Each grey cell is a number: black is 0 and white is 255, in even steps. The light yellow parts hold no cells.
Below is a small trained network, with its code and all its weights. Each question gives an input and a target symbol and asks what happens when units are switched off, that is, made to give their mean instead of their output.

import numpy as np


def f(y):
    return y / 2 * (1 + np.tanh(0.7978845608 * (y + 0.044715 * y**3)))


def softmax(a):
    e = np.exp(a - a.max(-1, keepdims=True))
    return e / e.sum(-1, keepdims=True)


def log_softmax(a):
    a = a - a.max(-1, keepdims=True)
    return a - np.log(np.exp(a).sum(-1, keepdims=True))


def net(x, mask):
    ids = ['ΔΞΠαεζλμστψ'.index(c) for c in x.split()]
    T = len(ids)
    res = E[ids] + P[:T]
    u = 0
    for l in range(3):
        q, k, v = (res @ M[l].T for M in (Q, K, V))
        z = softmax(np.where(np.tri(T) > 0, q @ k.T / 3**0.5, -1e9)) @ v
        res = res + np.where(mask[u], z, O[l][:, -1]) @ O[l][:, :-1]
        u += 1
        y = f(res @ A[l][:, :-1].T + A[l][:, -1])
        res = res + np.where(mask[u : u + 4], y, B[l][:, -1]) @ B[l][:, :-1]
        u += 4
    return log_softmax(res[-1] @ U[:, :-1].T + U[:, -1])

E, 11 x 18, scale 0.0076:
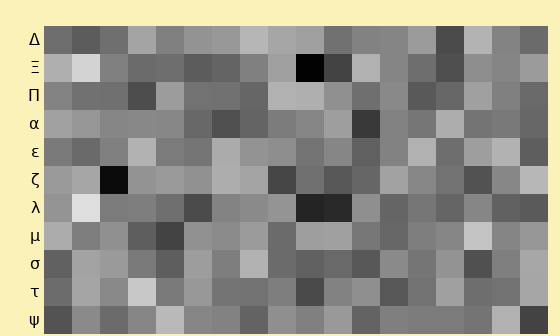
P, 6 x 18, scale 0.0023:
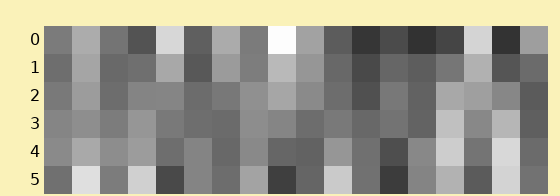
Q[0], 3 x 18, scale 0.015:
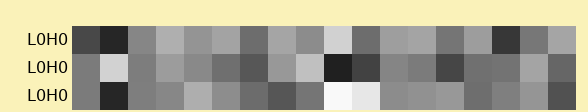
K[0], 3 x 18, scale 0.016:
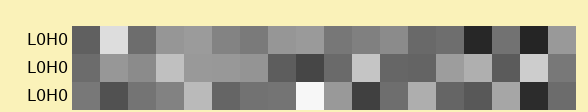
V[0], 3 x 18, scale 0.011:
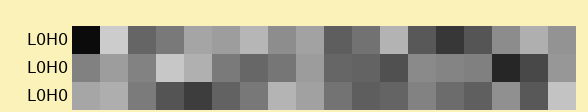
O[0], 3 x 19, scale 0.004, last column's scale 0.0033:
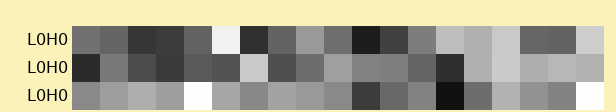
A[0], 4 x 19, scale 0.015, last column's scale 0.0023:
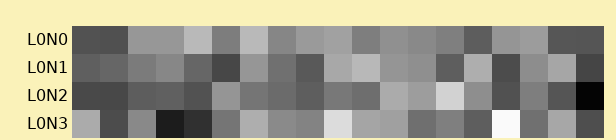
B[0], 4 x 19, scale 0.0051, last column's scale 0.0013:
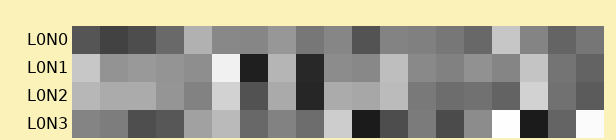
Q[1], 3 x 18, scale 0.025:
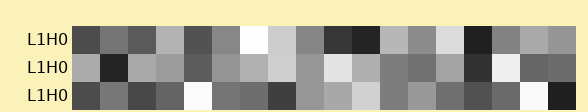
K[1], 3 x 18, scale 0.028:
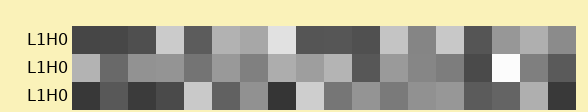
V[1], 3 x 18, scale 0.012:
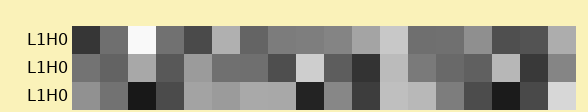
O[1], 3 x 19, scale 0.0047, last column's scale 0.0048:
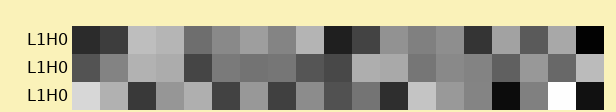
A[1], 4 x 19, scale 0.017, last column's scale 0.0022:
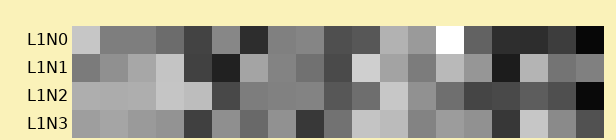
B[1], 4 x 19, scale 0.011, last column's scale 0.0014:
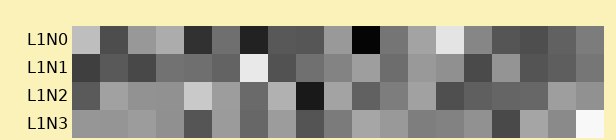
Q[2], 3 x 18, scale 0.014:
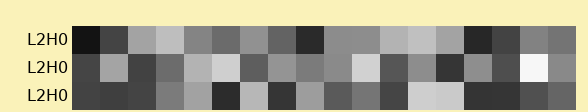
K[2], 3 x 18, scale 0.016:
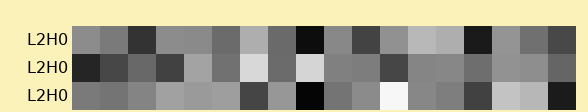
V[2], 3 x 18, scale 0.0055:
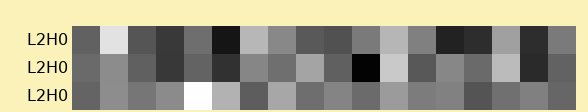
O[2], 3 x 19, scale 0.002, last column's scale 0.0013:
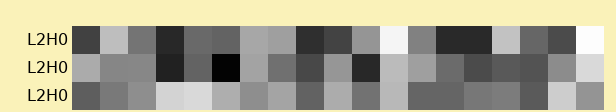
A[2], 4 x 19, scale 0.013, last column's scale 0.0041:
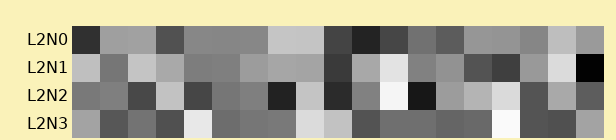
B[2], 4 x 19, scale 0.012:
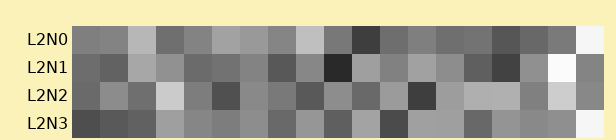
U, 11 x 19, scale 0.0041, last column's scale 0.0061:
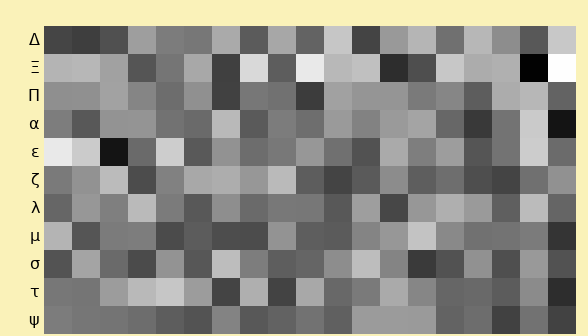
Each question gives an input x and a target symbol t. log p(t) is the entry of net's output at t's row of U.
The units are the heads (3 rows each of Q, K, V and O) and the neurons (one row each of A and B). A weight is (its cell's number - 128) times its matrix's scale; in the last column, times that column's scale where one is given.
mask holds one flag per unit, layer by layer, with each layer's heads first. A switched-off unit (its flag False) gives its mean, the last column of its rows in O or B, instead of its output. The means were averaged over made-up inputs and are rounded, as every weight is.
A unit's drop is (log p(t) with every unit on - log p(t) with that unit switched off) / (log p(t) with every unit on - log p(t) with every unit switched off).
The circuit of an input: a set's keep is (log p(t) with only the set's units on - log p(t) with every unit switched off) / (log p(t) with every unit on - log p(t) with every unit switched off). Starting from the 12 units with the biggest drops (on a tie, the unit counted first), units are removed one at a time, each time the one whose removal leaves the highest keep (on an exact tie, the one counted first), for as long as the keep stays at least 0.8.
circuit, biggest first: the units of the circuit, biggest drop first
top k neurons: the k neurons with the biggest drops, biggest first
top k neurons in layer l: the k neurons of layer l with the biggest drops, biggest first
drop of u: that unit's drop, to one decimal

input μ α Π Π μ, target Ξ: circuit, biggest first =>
[L1H0 L0N3 L2N3]
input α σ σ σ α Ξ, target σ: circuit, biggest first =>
[L1N1 L0H0 L1N2 L2H0]
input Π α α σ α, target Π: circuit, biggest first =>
[L1N3 L2N1 L0H0 L0N1]
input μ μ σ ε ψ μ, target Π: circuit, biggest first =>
[L0H0 L1N3 L2N1 L1H0]
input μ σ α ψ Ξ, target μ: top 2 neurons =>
[L1N0 L1N3]
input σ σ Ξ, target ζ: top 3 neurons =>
[L2N0 L1N2 L0N3]
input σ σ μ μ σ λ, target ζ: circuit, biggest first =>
[L1H0 L2N0 L1N2]
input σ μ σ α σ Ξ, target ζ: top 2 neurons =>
[L1N2 L2N0]
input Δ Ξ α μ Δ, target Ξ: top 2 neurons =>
[L1N1 L2N3]
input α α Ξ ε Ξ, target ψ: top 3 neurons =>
[L1N1 L1N0 L1N2]
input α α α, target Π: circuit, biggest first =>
[L1N3 L0H0 L2N1 L0N1]
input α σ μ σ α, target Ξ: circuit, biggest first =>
[L1H0 L2N3 L1N3]
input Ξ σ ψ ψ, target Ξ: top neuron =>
[L0N2]
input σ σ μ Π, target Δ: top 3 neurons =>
[L2N3 L1N3 L2N0]
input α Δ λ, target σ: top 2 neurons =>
[L1N1 L1N2]
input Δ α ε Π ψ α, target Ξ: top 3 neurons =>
[L2N3 L0N2 L2N0]
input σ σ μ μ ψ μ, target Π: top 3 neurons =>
[L1N3 L2N1 L0N3]
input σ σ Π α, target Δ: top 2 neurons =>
[L2N3 L1N3]
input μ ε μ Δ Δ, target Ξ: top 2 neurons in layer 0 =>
[L0N0 L0N3]
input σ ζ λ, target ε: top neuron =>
[L0N3]
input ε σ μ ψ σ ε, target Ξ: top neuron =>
[L1N1]
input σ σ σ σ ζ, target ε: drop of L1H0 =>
0.9
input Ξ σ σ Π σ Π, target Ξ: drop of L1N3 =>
0.1
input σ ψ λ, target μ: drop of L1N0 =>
1.0
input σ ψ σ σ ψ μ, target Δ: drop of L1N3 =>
0.1
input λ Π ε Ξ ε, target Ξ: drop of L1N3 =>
0.2
